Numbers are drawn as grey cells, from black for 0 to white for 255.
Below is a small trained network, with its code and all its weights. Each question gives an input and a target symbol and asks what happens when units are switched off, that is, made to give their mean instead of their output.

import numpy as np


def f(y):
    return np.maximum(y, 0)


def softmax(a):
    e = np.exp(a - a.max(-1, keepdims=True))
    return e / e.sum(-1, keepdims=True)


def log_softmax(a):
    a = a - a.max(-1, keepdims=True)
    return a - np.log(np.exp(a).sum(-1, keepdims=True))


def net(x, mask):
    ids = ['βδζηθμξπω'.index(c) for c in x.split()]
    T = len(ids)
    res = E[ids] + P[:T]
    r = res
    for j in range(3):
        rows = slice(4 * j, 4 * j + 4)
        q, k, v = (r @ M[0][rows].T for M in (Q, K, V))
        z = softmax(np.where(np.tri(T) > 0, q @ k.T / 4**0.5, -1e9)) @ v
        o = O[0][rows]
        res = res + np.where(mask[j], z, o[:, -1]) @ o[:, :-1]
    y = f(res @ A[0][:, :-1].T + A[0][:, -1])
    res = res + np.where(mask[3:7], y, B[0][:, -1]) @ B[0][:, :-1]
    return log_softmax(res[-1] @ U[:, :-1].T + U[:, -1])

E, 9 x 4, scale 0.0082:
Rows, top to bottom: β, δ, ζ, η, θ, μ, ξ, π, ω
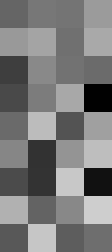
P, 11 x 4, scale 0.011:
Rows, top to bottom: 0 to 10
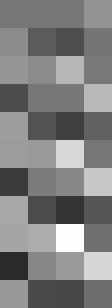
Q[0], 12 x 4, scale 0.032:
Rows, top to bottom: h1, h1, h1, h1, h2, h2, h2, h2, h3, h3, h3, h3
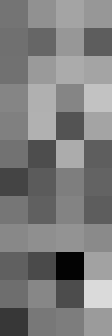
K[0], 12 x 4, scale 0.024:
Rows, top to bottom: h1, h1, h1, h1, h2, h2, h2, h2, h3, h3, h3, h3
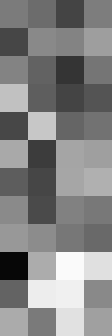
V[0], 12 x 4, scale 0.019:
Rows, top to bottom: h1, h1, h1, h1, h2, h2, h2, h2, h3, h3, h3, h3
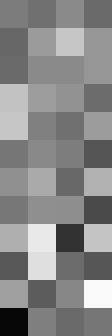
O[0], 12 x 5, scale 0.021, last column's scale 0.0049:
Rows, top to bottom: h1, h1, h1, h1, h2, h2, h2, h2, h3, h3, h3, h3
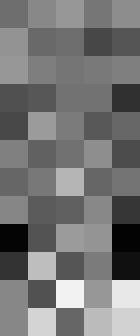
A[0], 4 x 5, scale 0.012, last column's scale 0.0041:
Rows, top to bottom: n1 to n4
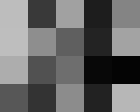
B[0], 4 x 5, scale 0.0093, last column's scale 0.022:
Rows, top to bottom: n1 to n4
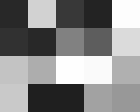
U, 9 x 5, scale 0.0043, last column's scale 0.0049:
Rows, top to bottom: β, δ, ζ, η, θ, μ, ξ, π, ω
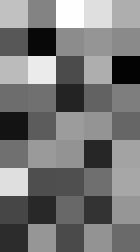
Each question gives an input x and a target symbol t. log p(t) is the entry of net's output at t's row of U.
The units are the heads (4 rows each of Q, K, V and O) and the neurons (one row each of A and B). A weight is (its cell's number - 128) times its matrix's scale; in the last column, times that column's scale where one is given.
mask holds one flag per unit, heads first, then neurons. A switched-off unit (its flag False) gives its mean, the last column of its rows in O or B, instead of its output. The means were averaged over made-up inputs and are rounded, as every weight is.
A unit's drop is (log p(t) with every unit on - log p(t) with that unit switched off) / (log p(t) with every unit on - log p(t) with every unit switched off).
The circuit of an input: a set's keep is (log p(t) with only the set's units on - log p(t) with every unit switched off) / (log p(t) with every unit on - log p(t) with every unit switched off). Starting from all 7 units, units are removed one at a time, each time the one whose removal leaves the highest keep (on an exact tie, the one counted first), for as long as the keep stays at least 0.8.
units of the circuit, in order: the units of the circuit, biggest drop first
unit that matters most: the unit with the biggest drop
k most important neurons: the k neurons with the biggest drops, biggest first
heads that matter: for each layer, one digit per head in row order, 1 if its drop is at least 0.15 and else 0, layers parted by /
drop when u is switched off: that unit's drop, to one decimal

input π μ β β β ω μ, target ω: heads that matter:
001
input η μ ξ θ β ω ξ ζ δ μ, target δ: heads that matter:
101
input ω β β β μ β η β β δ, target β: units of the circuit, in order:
(n1)
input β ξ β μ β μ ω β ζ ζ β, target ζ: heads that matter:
001
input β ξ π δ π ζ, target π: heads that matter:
001
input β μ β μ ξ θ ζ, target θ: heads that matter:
101
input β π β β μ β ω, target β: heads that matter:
110
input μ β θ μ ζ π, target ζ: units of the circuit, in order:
(h3; h1)
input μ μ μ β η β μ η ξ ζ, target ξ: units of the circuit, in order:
(h3; n2; n3)
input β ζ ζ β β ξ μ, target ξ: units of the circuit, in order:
(h3; n2; n1; h1)
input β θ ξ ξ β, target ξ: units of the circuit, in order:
(n2; h3; n1)
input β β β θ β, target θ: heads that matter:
001
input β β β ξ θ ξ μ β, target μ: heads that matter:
101
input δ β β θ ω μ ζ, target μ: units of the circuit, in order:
(n1; h3)
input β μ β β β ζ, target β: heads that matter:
100
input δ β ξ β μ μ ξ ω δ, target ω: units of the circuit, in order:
(h3)
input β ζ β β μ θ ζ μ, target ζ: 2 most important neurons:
(n2; n1)
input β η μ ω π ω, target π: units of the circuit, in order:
(h3; n1)
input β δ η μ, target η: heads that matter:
001
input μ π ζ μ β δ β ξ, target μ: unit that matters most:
n1
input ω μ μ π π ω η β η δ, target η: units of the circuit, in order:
(h3; n2)
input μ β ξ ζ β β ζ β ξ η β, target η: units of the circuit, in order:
(h1; n2; h3)
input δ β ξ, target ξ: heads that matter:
010
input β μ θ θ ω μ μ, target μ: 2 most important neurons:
(n1; n2)
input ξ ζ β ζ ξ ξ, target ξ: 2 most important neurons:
(n2; n3)
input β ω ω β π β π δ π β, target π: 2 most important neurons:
(n1; n4)
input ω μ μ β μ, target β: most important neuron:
(n1)
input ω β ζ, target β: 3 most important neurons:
(n1; n2; n4)
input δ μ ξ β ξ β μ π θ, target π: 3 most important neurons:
(n1; n4; n3)
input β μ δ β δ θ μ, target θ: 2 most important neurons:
(n1; n3)
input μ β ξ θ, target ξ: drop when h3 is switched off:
1.7
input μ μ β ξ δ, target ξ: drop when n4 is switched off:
-0.1
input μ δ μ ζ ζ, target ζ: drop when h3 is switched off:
1.4
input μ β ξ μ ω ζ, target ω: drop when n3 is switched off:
0.1
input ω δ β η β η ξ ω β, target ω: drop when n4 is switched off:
0.0
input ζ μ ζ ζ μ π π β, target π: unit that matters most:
h1
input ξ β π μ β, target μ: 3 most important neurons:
(n1; n2; n4)
